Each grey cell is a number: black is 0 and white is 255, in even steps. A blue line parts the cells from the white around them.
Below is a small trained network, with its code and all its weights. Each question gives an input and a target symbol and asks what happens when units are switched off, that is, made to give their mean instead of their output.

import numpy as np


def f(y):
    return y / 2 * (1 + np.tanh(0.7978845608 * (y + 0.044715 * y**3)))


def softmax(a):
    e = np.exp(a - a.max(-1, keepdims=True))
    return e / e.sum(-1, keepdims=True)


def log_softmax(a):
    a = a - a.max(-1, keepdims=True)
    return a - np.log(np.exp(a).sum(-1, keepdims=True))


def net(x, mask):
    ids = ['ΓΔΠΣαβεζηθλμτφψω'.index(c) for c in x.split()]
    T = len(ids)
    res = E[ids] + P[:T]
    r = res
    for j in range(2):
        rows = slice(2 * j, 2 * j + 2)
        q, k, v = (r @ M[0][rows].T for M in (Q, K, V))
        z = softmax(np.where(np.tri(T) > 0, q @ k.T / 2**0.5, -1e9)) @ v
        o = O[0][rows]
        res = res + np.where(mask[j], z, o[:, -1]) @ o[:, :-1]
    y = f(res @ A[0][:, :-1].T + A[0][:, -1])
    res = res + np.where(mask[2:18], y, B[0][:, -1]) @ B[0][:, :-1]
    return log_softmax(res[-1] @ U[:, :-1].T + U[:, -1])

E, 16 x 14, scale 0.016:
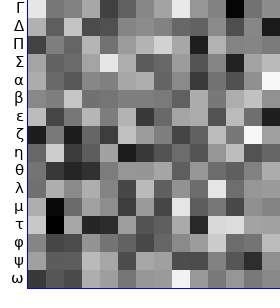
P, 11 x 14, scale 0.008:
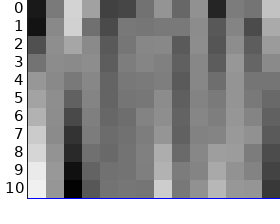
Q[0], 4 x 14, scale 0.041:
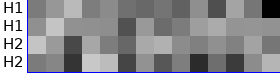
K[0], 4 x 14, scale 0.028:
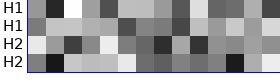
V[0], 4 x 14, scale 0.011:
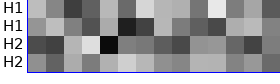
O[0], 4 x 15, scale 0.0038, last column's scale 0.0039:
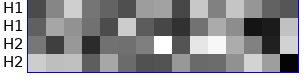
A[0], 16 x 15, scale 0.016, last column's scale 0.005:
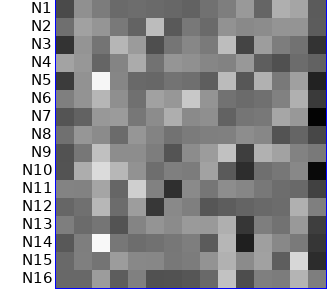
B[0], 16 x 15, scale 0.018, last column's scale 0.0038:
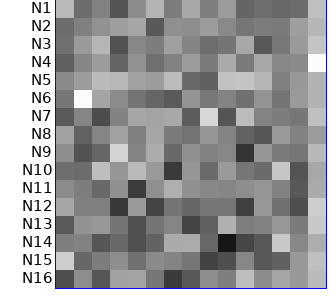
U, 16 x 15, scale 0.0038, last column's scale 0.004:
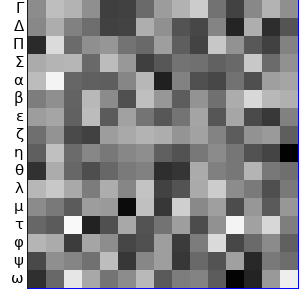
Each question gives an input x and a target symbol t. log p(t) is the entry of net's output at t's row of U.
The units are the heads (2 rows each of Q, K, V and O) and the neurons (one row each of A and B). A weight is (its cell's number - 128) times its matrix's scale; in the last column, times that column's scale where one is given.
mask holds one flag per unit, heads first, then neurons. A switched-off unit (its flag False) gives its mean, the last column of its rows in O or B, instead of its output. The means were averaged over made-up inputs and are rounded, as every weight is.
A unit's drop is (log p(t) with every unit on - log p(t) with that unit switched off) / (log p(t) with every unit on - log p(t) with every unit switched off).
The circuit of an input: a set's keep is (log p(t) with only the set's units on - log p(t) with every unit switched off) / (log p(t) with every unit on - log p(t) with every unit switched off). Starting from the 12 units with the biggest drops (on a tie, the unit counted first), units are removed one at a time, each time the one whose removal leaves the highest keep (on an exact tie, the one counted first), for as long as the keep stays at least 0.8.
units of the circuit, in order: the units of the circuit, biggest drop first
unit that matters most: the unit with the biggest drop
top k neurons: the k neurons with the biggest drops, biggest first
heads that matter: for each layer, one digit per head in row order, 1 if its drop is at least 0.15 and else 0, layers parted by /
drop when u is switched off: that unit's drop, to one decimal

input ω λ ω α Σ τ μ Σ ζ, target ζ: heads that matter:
00
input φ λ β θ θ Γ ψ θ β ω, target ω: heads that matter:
10
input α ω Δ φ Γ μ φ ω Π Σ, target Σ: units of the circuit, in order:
(H2, N10)
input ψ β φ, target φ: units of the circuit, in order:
(N15, N16)
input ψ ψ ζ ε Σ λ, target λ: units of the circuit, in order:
(H1, N5)
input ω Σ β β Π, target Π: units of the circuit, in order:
(N7, N6, H1)
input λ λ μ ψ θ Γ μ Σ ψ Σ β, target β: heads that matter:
10
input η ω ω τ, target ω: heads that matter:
11
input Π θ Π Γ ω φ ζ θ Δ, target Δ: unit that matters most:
H1
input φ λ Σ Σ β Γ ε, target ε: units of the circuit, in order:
(N9, H2, N11)
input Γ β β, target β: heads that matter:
01
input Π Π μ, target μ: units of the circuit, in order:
(H1, N7, N12)
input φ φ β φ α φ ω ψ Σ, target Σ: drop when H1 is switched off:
0.2
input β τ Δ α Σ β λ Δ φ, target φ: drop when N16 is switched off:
0.3
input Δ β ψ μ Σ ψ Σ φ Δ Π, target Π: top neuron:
(N7)
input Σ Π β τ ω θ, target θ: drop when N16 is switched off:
0.1
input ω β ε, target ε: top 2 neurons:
(N9, N11)
